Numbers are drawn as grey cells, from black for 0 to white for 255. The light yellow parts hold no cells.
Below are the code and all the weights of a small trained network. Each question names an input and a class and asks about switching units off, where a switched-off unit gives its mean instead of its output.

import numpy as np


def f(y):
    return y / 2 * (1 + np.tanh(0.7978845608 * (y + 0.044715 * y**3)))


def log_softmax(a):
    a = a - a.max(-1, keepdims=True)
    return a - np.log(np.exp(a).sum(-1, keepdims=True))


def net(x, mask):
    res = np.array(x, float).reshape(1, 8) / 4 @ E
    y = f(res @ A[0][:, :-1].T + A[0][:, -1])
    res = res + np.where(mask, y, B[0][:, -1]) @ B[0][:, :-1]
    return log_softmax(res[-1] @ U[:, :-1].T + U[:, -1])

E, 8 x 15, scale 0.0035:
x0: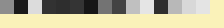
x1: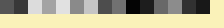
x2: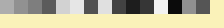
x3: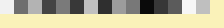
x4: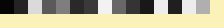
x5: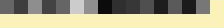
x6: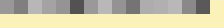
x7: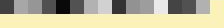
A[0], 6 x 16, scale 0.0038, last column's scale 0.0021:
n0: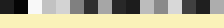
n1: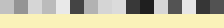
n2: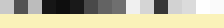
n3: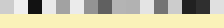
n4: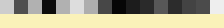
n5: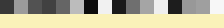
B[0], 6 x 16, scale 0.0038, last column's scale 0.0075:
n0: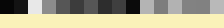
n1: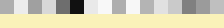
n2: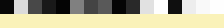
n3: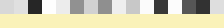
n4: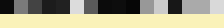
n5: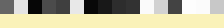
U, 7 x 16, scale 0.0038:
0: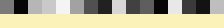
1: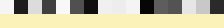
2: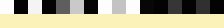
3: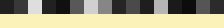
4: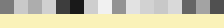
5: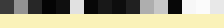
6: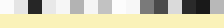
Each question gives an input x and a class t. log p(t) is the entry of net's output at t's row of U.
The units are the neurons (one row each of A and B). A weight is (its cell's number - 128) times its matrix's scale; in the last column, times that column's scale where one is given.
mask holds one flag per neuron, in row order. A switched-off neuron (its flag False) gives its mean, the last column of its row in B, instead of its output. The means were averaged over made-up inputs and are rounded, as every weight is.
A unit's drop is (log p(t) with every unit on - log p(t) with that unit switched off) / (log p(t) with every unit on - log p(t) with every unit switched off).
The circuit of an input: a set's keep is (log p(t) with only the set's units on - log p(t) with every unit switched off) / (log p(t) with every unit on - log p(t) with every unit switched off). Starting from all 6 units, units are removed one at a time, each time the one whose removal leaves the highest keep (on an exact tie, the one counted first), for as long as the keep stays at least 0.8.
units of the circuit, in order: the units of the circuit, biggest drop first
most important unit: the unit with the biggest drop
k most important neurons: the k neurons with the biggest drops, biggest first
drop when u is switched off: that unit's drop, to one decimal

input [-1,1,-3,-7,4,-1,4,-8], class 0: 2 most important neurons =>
n0; n2
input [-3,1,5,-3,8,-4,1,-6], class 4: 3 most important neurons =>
n1; n2; n4
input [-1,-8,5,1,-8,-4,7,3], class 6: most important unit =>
n3
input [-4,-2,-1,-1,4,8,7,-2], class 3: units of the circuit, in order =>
n2; n3
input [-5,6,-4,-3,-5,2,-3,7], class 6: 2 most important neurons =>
n3; n2
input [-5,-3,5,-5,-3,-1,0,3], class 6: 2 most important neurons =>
n3; n2
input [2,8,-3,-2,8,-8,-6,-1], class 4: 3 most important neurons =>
n1; n4; n2
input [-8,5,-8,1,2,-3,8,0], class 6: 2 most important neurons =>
n2; n4
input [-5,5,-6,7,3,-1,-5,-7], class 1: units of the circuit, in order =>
n3; n2; n0
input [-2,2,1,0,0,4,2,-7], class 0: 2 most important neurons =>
n2; n5
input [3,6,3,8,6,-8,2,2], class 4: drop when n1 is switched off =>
0.9
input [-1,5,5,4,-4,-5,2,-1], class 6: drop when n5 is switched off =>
0.0
